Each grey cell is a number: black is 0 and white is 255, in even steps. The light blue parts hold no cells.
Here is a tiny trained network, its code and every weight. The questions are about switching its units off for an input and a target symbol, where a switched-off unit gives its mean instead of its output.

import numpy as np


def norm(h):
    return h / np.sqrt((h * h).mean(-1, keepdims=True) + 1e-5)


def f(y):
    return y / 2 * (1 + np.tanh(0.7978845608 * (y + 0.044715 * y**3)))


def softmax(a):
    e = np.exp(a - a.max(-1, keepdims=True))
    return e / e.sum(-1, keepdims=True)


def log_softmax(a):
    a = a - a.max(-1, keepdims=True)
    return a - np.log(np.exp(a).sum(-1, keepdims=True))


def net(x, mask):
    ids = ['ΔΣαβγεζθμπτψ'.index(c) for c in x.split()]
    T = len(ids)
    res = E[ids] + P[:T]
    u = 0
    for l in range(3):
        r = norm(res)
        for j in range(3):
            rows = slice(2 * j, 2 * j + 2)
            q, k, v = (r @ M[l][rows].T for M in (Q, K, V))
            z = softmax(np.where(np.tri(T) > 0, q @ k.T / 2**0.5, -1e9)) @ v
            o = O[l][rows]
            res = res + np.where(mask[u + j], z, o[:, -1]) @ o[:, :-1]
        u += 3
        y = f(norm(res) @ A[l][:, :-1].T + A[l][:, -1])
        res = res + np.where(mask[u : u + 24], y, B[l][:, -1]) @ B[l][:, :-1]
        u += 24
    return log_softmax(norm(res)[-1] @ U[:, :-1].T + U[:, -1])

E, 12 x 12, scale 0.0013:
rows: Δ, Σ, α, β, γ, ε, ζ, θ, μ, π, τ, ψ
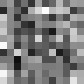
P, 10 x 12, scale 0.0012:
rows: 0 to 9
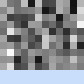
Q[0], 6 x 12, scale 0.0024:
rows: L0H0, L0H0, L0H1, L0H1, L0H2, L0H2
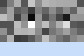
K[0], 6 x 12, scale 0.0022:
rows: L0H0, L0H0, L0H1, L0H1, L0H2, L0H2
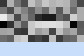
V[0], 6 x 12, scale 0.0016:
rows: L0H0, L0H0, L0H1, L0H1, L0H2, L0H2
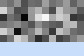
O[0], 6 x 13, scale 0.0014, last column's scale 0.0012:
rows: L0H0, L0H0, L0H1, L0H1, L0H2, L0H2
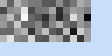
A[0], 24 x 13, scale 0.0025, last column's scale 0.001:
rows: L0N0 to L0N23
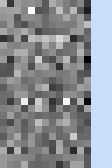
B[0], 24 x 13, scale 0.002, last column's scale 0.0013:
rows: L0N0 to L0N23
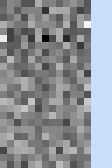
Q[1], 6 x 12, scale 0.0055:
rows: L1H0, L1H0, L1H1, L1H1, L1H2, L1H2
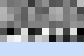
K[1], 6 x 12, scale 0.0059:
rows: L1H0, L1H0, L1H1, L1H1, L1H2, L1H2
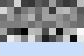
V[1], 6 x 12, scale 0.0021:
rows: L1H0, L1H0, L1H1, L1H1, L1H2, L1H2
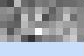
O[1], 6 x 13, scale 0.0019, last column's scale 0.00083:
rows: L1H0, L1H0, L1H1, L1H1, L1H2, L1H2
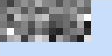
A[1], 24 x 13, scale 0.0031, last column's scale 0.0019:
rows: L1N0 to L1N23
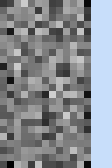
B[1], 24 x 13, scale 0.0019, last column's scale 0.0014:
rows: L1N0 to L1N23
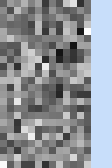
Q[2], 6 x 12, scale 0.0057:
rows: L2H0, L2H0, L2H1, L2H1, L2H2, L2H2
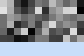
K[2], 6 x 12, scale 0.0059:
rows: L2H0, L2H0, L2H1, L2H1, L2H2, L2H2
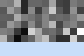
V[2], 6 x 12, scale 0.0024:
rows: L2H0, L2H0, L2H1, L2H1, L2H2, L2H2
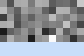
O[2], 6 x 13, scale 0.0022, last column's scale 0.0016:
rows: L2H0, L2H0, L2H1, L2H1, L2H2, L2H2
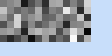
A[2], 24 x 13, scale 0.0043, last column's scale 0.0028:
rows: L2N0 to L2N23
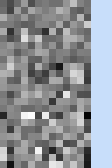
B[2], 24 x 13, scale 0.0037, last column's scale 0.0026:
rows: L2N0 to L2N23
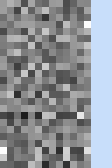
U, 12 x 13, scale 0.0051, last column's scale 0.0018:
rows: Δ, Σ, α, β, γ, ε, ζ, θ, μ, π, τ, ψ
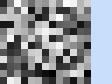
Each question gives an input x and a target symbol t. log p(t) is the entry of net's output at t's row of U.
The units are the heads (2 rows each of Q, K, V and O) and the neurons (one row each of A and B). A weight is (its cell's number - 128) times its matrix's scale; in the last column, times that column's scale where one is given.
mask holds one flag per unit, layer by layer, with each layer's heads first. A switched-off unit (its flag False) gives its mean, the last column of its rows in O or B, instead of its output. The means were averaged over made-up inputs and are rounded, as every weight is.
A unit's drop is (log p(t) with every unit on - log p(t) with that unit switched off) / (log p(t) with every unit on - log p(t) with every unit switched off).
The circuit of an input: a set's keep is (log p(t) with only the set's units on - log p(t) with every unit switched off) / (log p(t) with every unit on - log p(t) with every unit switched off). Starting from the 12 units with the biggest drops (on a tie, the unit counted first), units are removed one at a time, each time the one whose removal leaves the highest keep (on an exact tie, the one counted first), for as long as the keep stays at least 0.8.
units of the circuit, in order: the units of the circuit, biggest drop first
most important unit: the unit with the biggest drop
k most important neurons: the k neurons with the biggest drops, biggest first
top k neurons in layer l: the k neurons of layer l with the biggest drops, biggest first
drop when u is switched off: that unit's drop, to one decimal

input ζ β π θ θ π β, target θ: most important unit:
L1H2
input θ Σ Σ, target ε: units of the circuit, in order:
(L0H1, L2N13)
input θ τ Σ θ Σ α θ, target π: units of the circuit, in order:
(L1N9, L2N16)
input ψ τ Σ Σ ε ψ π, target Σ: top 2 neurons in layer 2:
(L2N10, L2N21)
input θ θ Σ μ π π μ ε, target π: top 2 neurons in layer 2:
(L2N20, L2N21)
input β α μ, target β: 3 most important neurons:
(L0N14, L0N8, L2N21)
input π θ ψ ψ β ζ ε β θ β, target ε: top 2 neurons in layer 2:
(L2N9, L2N21)
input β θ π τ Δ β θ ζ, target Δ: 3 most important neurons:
(L0N14, L2N21, L1N4)
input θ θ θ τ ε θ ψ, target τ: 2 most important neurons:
(L2N21, L2N8)
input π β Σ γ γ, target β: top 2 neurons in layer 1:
(L1N9, L1N7)
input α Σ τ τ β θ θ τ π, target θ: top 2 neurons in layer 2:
(L2N23, L2N21)
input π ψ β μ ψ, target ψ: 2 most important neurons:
(L0N14, L1N9)
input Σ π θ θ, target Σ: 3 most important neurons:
(L0N14, L1N23, L1N9)
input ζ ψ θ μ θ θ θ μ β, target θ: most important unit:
L1H1
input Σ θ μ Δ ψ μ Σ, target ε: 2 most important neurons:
(L0N14, L0N5)
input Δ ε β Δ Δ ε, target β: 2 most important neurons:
(L0N14, L2N21)
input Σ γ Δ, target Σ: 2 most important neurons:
(L0N14, L0N8)
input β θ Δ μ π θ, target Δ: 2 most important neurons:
(L0N14, L1N23)
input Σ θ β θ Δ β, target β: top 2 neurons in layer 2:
(L2N21, L2N16)
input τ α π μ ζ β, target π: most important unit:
L0N14
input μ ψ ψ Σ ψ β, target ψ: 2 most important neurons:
(L0N14, L2N21)
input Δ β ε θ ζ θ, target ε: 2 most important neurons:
(L0N14, L1N23)
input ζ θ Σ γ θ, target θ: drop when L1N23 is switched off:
0.9
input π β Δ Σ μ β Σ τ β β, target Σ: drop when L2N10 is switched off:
0.2
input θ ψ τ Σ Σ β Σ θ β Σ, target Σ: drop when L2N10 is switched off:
0.1
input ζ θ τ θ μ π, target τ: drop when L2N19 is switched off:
0.0
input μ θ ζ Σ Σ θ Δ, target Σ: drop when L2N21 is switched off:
0.1
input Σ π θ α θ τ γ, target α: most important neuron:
(L1N4)
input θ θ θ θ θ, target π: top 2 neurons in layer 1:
(L1N3, L1N23)
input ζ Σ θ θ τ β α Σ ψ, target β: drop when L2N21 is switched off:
0.3
